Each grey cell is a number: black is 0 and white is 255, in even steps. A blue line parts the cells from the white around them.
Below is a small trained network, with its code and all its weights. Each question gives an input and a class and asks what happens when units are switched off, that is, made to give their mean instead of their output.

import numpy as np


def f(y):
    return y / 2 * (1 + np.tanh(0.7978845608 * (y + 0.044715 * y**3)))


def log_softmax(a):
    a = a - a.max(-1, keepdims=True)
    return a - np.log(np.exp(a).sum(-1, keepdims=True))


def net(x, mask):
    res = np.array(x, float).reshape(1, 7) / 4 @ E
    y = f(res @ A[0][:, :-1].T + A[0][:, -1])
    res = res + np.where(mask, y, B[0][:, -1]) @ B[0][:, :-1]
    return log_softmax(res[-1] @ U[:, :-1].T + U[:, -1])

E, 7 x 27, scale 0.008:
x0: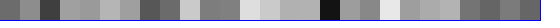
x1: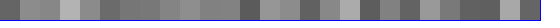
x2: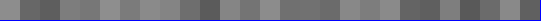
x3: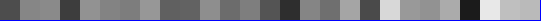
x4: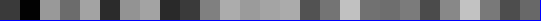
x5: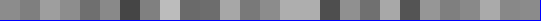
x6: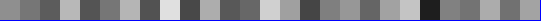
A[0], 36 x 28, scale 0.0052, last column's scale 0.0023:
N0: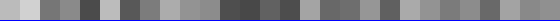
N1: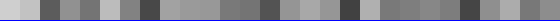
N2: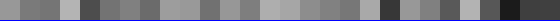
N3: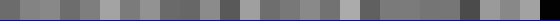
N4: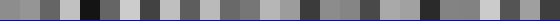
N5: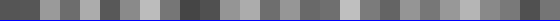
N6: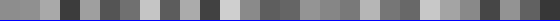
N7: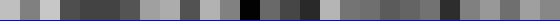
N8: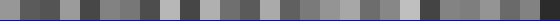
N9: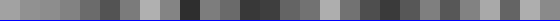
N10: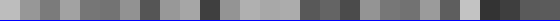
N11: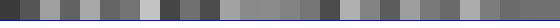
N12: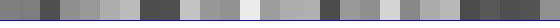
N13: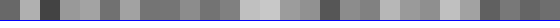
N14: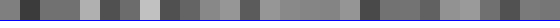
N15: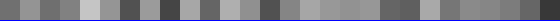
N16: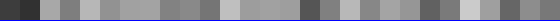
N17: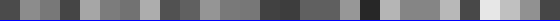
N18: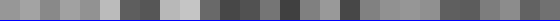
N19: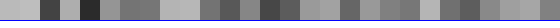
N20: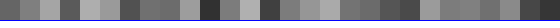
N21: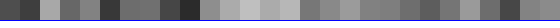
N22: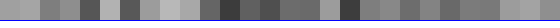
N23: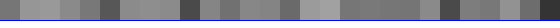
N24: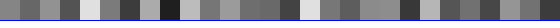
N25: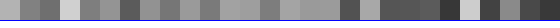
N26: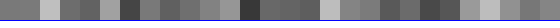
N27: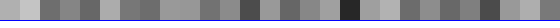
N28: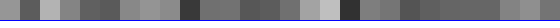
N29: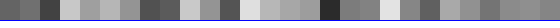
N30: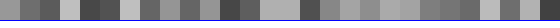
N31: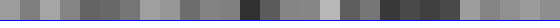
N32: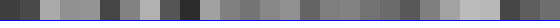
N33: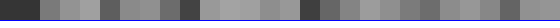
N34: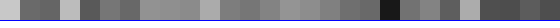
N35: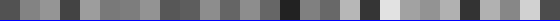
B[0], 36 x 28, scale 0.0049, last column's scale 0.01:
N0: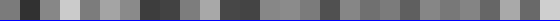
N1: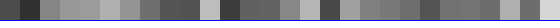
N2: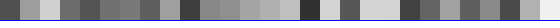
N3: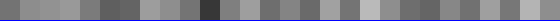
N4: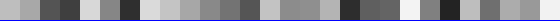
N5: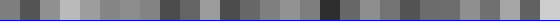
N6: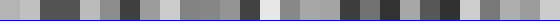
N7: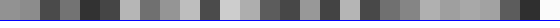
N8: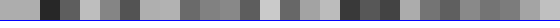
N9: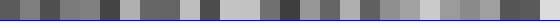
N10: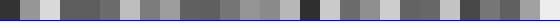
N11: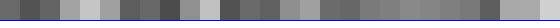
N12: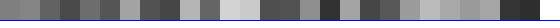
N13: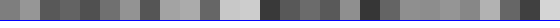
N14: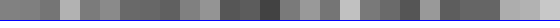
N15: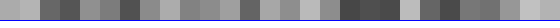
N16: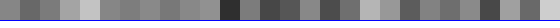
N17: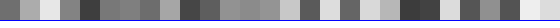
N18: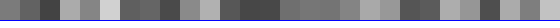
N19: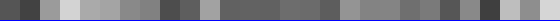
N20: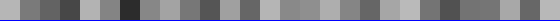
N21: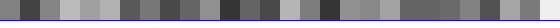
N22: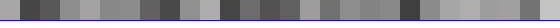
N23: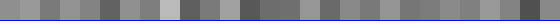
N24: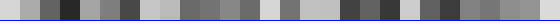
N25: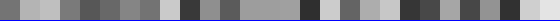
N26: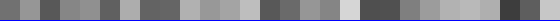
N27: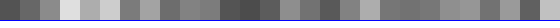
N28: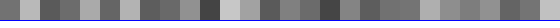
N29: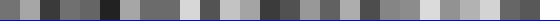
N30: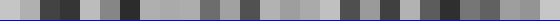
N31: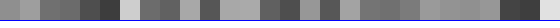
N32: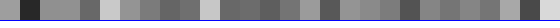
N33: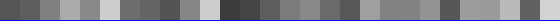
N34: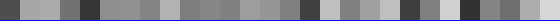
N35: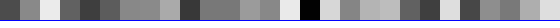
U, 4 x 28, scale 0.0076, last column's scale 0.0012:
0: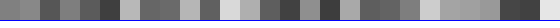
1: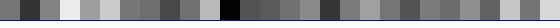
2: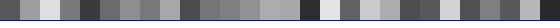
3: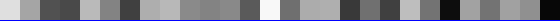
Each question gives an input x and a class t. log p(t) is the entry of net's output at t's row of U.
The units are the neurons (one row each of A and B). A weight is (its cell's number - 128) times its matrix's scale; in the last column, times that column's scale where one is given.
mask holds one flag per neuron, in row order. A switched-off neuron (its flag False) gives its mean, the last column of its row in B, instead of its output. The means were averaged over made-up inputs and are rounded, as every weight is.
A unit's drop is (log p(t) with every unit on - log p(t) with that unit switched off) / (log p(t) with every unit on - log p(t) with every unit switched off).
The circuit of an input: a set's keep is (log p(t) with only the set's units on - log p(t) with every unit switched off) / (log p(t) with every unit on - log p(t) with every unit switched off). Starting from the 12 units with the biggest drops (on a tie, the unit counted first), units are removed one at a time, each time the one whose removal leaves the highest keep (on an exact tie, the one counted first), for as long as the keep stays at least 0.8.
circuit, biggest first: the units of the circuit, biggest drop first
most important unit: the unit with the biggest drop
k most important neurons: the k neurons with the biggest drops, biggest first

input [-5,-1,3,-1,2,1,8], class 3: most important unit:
N4
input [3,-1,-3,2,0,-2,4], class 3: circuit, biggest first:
[N4 N30]
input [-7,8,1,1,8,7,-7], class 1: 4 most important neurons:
[N21 N11 N32 N5]
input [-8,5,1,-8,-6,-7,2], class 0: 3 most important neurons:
[N7 N31 N9]
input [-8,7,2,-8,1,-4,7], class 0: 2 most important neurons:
[N7 N31]
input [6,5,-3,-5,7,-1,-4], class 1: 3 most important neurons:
[N21 N11 N7]
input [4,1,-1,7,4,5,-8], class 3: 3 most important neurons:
[N24 N6 N15]
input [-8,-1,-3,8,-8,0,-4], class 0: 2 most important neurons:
[N7 N9]
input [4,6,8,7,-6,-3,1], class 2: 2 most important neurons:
[N35 N17]
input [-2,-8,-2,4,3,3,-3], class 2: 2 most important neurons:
[N17 N35]
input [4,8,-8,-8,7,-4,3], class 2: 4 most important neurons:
[N2 N10 N25 N34]
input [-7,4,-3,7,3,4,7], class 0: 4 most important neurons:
[N7 N9 N26 N2]
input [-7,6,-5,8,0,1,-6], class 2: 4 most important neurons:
[N17 N35 N12 N29]
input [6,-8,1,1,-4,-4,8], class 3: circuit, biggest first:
[N4]
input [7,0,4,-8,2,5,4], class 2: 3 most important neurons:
[N2 N10 N25]
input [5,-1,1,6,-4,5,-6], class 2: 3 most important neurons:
[N35 N17 N4]
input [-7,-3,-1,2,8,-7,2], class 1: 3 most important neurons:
[N21 N33 N32]
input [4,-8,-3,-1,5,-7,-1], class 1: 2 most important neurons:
[N7 N21]
